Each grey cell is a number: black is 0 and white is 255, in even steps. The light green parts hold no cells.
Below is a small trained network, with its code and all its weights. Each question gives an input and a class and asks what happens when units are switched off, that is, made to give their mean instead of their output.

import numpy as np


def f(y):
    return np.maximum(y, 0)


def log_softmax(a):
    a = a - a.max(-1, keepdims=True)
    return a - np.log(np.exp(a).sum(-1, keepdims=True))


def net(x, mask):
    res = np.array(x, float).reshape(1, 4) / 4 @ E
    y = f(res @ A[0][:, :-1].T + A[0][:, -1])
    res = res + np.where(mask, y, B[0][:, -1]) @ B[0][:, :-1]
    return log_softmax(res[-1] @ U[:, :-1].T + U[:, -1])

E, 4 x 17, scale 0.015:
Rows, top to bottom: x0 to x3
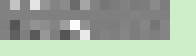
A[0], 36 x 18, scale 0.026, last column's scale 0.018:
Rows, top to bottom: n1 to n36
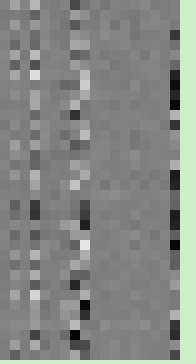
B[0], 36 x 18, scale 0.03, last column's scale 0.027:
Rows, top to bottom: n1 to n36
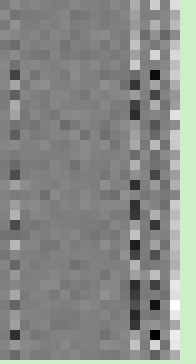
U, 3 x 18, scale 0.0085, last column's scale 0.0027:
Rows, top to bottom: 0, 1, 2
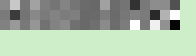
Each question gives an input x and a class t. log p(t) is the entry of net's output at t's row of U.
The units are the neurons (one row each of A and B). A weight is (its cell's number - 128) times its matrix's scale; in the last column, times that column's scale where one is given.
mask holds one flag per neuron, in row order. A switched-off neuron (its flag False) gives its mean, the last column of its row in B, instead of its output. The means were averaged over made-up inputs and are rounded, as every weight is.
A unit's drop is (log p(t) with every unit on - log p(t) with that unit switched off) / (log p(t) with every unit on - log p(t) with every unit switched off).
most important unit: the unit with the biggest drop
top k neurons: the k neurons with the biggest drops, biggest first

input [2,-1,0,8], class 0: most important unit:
n25
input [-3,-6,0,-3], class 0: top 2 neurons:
n34, n8
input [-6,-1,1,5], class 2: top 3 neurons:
n31, n34, n8
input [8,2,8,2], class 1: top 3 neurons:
n8, n18, n10
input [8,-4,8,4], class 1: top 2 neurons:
n8, n18
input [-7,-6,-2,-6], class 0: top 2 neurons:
n22, n21
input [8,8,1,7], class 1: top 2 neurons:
n8, n18
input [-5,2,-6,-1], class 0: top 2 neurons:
n22, n12
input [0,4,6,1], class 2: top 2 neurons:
n31, n34
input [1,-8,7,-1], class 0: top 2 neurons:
n34, n19
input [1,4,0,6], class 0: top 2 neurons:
n34, n25
